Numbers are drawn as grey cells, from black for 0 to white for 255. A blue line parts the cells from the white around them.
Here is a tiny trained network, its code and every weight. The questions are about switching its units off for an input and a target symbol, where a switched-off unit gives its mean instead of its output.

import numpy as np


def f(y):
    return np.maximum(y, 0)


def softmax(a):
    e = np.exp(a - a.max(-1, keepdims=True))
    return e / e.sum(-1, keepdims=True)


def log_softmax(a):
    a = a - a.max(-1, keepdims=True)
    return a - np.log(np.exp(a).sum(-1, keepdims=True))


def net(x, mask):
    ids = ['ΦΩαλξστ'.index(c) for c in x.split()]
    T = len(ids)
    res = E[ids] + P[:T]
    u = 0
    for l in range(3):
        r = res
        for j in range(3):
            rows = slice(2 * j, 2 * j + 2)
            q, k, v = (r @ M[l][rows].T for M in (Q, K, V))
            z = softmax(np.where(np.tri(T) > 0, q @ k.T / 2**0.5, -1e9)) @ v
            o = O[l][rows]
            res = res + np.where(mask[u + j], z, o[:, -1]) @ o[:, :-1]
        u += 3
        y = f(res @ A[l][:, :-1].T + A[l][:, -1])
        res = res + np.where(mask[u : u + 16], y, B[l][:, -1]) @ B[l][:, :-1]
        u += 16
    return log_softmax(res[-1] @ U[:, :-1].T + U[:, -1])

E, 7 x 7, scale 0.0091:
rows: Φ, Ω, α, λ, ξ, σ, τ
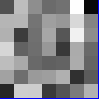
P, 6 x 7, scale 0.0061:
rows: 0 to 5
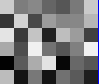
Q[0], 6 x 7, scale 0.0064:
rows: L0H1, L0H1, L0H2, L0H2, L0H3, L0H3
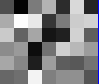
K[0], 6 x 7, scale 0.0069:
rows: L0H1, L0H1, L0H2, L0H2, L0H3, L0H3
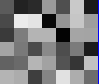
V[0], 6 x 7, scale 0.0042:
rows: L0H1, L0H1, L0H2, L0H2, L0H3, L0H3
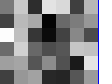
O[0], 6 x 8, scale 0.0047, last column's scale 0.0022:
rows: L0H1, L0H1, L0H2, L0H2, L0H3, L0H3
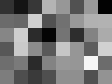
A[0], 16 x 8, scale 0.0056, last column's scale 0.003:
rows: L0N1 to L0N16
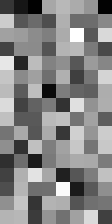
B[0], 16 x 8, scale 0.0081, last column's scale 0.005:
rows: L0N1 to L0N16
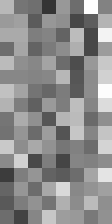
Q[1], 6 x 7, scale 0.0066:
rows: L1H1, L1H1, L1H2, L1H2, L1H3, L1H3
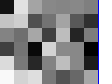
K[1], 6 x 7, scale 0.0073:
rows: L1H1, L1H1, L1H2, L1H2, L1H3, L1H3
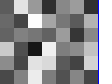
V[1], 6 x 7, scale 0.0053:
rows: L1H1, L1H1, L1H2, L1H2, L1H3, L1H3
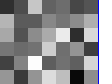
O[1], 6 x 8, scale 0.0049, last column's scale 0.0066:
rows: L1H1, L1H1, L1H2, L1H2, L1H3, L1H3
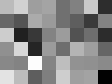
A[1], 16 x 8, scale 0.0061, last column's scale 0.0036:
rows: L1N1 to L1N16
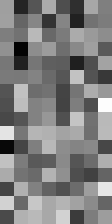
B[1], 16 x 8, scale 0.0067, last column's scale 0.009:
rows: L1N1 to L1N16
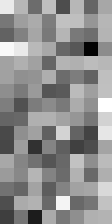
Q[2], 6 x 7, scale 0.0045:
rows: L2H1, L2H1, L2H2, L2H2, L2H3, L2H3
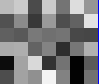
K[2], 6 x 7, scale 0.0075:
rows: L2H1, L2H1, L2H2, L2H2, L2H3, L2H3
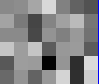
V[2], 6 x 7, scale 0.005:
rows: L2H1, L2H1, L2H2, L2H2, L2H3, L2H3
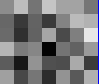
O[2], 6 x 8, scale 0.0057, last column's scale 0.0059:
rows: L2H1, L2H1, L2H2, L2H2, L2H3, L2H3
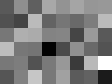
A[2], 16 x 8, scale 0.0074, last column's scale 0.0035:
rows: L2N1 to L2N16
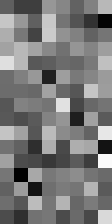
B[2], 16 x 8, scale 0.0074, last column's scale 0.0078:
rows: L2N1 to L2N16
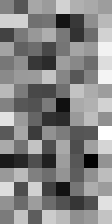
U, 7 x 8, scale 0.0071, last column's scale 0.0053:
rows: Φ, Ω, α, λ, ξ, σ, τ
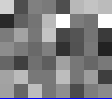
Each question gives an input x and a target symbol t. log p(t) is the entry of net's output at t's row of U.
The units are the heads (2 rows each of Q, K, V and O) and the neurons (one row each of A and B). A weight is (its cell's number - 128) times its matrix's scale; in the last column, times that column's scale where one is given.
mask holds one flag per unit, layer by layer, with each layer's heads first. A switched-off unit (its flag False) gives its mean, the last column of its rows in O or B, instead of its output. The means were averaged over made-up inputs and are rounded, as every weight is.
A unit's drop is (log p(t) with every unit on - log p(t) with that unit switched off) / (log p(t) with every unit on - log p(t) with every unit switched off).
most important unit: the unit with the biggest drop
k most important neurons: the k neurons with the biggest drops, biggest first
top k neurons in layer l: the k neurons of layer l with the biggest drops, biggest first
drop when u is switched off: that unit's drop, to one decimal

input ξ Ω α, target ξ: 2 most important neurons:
(L2N12, L1N12)
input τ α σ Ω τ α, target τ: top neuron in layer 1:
(L1N10)
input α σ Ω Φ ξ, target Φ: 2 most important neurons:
(L1N10, L1N15)
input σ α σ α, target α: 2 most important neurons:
(L1N4, L2N2)
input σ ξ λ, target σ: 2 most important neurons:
(L1N15, L1N10)
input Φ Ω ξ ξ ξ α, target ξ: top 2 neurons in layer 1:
(L1N1, L1N16)
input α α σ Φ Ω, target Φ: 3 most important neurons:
(L1N10, L1N15, L1N7)
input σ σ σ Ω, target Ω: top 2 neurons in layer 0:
(L0N7, L0N10)
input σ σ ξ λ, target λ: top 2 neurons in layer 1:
(L1N4, L1N1)
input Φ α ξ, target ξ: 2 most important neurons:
(L2N12, L0N7)
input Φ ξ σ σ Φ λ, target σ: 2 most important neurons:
(L0N8, L0N3)
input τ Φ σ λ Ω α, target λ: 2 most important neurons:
(L2N2, L1N6)
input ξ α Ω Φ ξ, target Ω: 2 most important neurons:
(L2N16, L1N9)
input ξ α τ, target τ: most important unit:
L0H1
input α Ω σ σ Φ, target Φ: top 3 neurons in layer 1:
(L1N10, L1N7, L1N15)
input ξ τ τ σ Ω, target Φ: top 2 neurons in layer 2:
(L2N10, L2N3)
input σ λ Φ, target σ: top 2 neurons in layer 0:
(L0N3, L0N7)
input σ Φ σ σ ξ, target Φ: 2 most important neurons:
(L1N10, L1N7)
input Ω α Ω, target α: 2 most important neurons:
(L2N2, L0N3)
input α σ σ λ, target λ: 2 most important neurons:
(L2N2, L1N4)
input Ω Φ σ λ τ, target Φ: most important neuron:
(L0N13)
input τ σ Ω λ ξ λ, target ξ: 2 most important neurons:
(L2N12, L2N5)
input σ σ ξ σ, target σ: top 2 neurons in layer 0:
(L0N5, L0N3)
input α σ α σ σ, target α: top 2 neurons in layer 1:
(L1N1, L1N4)
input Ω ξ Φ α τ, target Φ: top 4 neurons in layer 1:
(L1N11, L1N10, L1N8, L1N15)
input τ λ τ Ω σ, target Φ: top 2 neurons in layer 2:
(L2N9, L2N7)
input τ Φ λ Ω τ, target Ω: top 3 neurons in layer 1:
(L1N9, L1N11, L1N8)
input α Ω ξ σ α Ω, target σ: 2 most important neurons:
(L0N8, L0N3)
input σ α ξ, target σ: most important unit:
L1H3
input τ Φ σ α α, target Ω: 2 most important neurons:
(L1N9, L2N8)
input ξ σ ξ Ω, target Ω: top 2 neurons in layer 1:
(L1N7, L1N14)
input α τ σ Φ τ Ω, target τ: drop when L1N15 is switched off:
0.1
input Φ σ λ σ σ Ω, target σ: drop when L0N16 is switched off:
0.0
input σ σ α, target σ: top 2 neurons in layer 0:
(L0N8, L0N3)
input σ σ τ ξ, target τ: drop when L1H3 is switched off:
0.2
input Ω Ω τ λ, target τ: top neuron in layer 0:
(L0N13)
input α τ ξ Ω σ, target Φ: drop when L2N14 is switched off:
0.2
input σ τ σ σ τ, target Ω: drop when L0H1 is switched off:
-0.1
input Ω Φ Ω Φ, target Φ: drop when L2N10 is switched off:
0.2
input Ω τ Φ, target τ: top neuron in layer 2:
(L2N15)
